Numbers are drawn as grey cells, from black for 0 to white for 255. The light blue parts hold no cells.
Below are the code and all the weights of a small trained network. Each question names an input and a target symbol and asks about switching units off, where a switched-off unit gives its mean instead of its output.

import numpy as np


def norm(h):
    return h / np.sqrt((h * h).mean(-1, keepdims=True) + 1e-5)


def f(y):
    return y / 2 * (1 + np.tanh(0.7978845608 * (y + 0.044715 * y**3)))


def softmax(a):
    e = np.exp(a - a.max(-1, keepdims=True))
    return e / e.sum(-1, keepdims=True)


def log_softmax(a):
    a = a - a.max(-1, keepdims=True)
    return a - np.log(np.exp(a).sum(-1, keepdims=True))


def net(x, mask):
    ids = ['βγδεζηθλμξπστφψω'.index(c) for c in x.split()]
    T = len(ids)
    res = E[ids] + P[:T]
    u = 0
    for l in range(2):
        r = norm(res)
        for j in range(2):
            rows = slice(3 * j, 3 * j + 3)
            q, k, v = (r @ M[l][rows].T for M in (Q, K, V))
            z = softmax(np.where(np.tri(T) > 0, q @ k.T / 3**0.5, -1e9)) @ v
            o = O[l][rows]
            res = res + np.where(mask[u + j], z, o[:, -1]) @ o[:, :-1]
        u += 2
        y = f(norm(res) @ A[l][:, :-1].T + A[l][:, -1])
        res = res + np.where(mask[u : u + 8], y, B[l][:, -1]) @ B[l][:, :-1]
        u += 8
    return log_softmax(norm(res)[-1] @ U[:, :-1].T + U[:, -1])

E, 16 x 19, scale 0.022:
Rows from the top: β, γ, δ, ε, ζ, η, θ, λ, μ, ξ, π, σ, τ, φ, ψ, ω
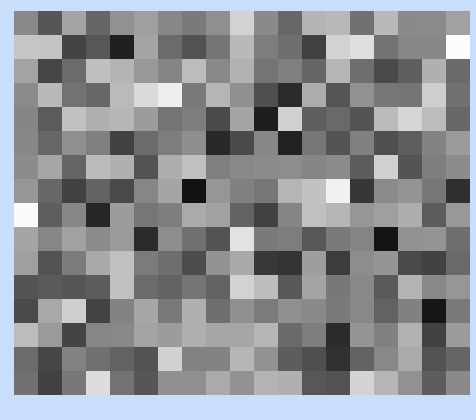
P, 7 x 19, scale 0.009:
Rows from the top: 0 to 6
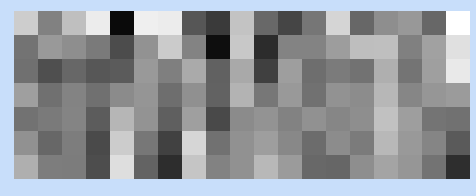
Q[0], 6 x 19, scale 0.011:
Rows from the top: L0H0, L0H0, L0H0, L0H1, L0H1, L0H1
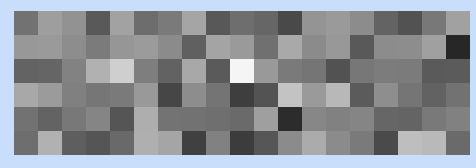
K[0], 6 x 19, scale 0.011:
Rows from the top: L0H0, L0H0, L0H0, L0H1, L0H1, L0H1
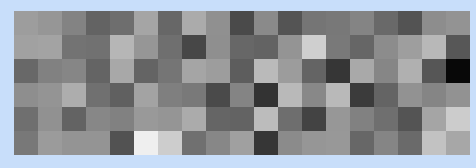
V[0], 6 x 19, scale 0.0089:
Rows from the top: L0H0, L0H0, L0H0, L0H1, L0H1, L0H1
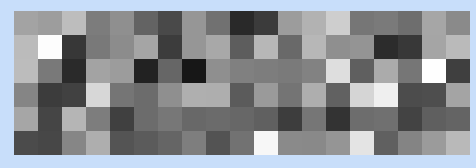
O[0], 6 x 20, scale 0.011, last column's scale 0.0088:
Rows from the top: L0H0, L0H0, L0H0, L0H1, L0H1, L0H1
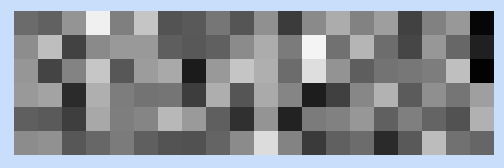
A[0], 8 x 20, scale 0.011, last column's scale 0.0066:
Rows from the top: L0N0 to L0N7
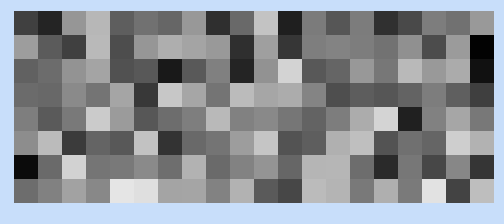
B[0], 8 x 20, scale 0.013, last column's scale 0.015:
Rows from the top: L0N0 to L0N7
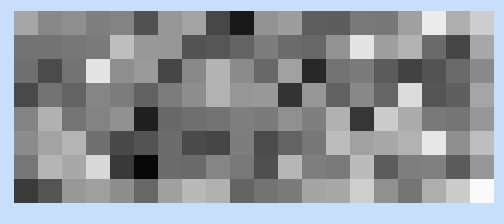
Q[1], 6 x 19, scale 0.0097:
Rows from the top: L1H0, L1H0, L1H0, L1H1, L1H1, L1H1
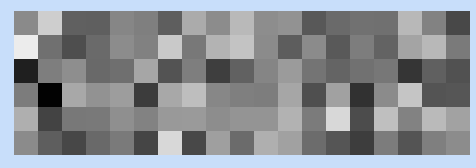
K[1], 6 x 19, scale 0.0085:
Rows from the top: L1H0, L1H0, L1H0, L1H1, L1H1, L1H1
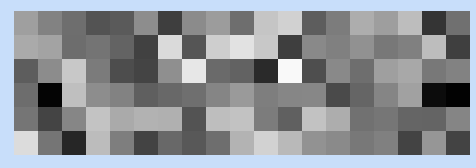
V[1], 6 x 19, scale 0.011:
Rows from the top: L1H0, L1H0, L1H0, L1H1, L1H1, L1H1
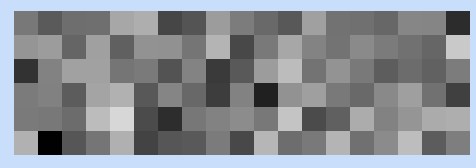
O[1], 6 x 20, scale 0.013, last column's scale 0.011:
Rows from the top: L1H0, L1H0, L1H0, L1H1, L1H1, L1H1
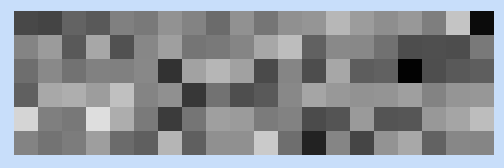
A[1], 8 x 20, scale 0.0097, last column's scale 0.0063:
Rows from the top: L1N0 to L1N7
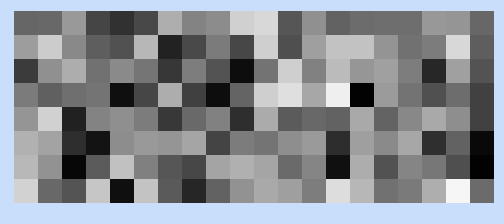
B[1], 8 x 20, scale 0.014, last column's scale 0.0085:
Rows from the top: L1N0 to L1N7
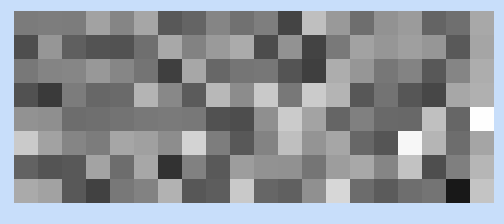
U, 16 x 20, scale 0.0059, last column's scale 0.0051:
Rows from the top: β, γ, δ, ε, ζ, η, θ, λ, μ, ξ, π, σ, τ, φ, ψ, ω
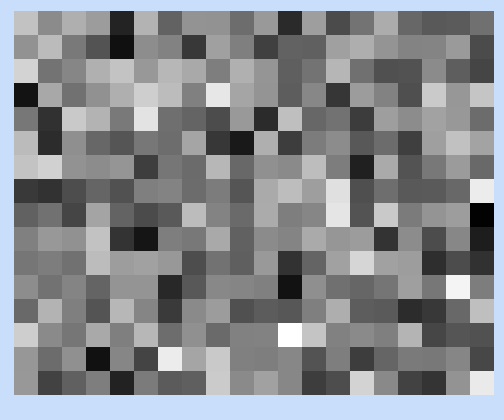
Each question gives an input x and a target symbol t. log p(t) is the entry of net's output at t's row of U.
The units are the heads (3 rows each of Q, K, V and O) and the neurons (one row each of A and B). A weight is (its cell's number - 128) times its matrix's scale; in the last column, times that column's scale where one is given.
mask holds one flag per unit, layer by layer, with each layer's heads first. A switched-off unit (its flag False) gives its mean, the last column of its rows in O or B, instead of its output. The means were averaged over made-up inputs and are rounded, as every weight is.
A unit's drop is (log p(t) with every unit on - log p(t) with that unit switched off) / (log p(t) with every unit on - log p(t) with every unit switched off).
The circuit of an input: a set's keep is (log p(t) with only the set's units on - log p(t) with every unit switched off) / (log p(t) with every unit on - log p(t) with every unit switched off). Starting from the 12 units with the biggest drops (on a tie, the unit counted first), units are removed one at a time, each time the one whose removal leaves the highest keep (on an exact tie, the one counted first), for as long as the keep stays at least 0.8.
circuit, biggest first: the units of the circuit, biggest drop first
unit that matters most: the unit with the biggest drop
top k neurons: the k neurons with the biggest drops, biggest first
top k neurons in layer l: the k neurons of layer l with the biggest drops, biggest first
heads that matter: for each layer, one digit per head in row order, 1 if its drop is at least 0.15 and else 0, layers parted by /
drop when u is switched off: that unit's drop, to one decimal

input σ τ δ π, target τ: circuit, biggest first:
[L0H0 L1H0]
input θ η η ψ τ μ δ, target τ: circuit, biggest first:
[L0H0 L1H0]
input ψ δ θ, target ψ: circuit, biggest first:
[L0H0]
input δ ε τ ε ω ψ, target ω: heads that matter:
01 / 00
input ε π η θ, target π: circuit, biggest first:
[L0N1 L0H1]
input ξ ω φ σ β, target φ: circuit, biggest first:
[L0H0 L1N5 L0N7]
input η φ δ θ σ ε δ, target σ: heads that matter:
11 / 10
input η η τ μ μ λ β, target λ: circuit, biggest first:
[L0H0 L1H1 L1N3]
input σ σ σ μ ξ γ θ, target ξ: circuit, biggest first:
[L0H1 L0N6]
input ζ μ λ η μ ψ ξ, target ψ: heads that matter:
10 / 00
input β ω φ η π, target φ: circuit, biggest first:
[L0H0 L0N7 L1N5]
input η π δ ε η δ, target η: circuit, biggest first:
[L0H1 L0N0]
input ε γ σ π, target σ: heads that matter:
01 / 10
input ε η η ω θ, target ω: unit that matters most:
L0H1
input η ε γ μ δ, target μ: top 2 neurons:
[L0N4 L0N7]
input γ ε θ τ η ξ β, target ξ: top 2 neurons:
[L0N6 L0N7]
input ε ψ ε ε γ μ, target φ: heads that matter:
10 / 11
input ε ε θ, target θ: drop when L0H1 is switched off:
0.3
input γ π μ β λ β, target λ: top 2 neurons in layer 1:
[L1N3 L1N7]
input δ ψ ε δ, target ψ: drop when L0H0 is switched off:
0.6
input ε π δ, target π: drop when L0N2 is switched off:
0.0
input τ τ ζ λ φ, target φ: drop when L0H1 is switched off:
0.1
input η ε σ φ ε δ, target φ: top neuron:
[L1N6]
